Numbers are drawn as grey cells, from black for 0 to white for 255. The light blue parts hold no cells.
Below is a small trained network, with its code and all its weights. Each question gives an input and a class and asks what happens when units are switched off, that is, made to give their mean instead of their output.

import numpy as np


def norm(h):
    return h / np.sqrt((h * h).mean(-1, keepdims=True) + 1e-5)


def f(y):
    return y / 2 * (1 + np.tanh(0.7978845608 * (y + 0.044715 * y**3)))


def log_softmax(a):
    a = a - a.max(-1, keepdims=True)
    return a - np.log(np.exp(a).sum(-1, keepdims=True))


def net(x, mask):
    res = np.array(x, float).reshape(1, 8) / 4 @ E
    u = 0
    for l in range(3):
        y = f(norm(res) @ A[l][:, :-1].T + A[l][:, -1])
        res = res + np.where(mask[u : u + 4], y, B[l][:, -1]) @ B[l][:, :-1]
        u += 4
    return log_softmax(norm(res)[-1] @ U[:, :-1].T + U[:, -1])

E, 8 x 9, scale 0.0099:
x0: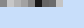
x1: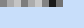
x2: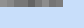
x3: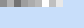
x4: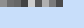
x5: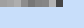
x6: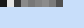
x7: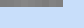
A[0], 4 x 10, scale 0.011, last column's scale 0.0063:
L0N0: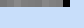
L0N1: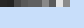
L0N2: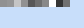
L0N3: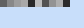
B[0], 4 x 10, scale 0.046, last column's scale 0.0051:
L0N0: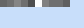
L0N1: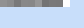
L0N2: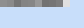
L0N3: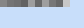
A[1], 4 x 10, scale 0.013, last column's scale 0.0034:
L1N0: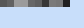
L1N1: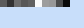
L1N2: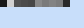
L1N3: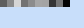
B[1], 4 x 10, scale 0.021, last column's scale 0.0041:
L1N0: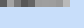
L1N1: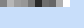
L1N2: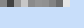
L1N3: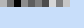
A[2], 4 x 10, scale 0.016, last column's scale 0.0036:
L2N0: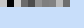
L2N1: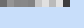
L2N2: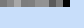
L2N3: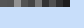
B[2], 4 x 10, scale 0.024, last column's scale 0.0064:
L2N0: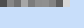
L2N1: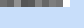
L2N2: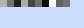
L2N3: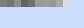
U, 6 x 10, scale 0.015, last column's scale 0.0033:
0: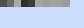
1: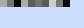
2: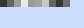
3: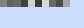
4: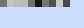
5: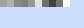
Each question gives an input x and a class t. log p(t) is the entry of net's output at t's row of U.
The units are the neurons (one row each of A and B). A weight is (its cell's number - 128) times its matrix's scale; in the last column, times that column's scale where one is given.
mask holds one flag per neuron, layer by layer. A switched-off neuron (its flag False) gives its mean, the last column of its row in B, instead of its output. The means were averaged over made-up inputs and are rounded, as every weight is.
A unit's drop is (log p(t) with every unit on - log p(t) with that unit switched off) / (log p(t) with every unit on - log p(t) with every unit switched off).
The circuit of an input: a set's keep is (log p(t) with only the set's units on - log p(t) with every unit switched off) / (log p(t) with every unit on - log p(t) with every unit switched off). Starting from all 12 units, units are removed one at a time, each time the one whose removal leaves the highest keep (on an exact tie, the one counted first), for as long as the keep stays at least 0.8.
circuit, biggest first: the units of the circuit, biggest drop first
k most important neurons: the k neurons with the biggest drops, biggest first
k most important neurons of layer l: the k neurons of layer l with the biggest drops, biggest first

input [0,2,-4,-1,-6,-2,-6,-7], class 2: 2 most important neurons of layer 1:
L1N1, L1N3
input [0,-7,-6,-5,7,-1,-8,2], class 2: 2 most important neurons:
L2N0, L1N3
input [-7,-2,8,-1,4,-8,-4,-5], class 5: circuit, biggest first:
L0N1
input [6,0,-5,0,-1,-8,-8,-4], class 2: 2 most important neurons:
L2N0, L1N1
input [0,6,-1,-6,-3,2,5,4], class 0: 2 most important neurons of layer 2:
L2N3, L2N0
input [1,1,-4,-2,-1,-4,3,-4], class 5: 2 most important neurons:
L0N1, L1N1
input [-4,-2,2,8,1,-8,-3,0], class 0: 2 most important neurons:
L2N1, L0N2
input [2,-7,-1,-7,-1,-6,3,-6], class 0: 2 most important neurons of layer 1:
L1N3, L1N0
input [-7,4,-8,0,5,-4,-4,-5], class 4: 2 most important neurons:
L1N1, L0N3
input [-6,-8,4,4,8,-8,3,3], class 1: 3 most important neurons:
L0N1, L0N3, L2N2
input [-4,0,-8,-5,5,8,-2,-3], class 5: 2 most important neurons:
L0N2, L0N3
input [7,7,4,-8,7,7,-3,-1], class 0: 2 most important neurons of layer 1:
L1N1, L1N0
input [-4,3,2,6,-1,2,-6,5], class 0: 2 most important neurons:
L2N1, L1N2
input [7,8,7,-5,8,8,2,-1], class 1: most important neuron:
L1N3
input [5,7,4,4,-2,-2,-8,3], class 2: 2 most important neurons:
L2N0, L1N1
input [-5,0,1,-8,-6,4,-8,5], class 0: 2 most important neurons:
L2N3, L1N2
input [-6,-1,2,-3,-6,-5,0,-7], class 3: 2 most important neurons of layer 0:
L0N3, L0N2
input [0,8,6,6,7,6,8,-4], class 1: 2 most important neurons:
L1N3, L0N3
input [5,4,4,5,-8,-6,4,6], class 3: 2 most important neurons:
L0N3, L1N1
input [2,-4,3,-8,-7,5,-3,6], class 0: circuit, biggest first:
L2N3
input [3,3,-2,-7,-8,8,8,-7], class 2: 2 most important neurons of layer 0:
L0N1, L0N3
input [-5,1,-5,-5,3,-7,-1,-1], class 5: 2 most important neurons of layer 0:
L0N1, L0N3
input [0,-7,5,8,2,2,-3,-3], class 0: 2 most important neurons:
L2N1, L1N3
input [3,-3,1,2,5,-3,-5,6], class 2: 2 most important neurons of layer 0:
L0N3, L0N2
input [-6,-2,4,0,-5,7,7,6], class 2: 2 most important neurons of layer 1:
L1N2, L1N3
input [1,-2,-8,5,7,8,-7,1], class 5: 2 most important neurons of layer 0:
L0N2, L0N3
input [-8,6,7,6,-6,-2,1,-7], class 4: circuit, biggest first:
L1N1
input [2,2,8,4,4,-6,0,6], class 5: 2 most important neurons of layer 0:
L0N1, L0N3
